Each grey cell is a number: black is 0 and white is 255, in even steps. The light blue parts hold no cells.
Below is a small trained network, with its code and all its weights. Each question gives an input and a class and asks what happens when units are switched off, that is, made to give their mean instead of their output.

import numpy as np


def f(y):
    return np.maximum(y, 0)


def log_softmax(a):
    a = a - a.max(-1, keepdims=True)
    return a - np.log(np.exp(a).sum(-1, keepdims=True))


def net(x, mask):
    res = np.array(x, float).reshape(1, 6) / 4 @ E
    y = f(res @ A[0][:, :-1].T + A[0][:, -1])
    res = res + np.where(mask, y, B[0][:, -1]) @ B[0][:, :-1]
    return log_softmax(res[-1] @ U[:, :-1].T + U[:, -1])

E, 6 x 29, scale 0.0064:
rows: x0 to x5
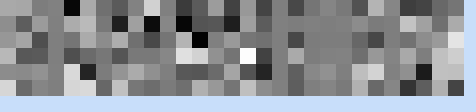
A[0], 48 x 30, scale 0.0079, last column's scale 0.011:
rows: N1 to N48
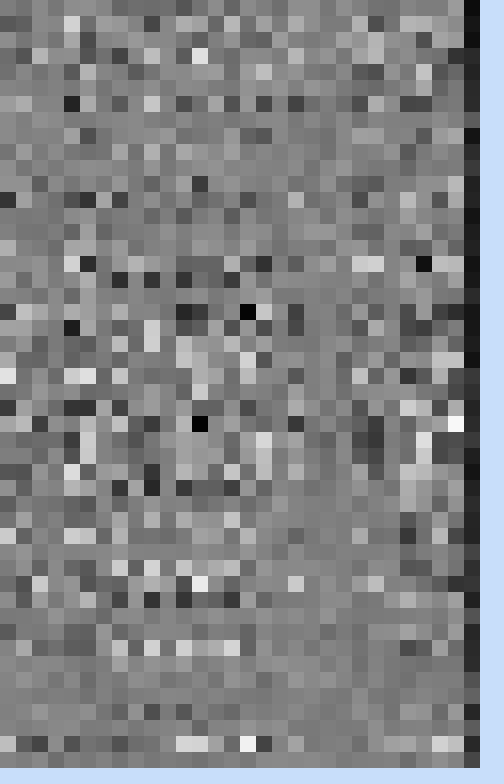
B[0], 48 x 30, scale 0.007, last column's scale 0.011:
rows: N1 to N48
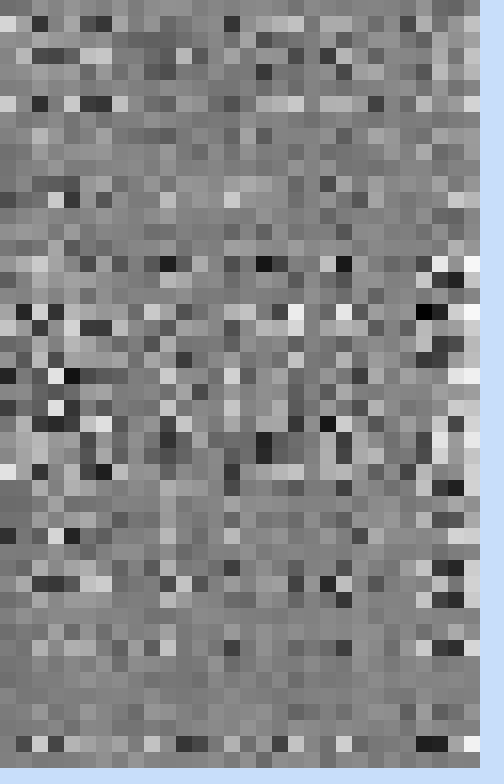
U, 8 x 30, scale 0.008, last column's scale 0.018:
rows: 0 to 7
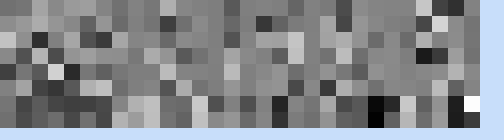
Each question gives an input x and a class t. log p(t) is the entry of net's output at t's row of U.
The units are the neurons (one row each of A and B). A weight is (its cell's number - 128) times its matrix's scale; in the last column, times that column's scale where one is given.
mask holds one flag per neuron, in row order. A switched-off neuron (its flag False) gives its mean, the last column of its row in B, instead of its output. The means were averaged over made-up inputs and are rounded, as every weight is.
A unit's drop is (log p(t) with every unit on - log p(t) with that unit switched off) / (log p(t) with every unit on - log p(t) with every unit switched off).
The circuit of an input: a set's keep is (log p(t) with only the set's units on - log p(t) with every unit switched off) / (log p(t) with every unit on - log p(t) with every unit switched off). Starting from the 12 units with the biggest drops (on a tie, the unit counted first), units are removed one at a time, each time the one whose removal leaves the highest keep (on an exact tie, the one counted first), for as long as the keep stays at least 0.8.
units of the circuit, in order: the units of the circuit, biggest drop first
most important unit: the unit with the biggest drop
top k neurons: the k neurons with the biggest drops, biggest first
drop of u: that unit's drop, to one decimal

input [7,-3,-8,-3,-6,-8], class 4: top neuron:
(N26)
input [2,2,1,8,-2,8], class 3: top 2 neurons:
(N47; N23)
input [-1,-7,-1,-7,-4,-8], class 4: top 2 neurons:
(N26; N13)
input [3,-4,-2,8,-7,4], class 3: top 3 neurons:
(N47; N23; N17)
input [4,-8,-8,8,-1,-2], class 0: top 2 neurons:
(N41; N36)
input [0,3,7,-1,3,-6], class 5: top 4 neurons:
(N27; N24; N34; N12)
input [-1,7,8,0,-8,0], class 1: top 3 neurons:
(N28; N29; N5)
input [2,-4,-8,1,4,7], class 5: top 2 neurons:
(N37; N4)
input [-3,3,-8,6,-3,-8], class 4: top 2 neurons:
(N26; N13)
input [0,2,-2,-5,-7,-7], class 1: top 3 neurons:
(N28; N29; N24)
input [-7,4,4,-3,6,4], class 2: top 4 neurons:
(N30; N2; N28; N29)
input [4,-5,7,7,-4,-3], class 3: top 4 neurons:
(N47; N23; N37; N4)
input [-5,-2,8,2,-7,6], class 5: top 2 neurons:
(N27; N17)
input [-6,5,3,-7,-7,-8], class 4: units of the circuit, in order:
(N26)
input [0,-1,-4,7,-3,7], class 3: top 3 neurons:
(N47; N23; N26)
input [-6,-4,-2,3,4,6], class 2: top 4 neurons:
(N30; N2; N26; N13)
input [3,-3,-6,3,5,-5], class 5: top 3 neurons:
(N37; N4; N28)
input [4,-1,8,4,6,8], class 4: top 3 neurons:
(N24; N34; N37)
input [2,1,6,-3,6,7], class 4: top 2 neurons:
(N24; N34)
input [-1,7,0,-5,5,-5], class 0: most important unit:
N31
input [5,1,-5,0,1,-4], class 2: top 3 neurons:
(N7; N21; N27)
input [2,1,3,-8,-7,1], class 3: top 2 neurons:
(N20; N17)
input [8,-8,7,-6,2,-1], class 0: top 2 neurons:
(N41; N36)
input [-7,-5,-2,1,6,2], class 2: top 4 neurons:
(N30; N2; N28; N29)
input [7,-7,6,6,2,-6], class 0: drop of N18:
-0.1
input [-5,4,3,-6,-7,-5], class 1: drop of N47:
0.1
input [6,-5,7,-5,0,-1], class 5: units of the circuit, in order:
(N27)
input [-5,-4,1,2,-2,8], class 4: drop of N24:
0.2
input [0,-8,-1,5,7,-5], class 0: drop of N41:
0.4
